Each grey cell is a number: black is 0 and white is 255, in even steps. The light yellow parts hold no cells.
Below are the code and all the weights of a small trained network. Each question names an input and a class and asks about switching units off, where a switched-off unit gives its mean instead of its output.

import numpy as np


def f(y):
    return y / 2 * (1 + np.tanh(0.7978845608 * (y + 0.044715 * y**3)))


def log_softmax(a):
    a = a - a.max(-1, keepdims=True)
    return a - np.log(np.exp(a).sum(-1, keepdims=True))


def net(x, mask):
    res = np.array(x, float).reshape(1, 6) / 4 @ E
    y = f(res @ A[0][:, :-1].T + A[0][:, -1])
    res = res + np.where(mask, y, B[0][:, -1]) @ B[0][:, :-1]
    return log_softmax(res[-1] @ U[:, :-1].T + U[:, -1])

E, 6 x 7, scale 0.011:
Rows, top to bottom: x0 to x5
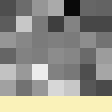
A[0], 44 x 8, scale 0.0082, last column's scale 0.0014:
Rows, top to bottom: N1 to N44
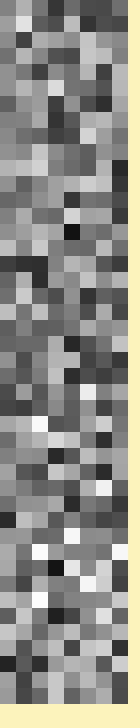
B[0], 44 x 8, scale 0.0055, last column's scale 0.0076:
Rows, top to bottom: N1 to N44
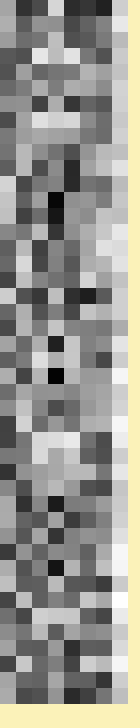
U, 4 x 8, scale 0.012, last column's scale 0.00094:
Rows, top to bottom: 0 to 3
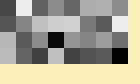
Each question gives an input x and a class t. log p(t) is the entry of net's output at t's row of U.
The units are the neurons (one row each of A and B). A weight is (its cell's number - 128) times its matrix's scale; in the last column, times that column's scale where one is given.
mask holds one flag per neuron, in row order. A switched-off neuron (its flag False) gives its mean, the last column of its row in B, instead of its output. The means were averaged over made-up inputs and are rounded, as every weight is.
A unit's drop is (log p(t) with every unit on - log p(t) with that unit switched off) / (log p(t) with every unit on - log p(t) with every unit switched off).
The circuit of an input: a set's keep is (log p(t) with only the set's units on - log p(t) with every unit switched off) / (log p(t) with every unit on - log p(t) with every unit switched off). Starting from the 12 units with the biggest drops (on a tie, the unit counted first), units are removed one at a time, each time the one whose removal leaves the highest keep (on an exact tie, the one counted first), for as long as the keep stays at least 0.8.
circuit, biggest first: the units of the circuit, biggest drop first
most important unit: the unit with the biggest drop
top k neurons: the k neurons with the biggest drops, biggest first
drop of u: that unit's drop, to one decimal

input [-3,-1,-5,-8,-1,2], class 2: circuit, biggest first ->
N8, N27
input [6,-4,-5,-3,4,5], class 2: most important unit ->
N24
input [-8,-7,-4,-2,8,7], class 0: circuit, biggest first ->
N38, N16
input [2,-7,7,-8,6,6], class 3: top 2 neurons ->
N43, N41
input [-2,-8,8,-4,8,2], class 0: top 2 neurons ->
N38, N27
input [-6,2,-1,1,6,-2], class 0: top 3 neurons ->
N27, N38, N11
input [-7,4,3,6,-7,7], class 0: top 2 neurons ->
N42, N17
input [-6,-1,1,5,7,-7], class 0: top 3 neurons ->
N27, N11, N16
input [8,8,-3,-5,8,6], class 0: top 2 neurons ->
N38, N11
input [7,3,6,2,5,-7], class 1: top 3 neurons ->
N39, N8, N4
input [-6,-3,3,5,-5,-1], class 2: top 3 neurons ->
N36, N14, N34
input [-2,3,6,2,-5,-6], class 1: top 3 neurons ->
N39, N4, N29
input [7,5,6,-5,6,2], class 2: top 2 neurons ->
N24, N32
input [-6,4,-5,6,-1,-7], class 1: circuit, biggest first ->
N39
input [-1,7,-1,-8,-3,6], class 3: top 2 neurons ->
N19, N7
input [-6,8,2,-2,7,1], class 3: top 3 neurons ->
N19, N1, N2
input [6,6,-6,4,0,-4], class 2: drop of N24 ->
0.2
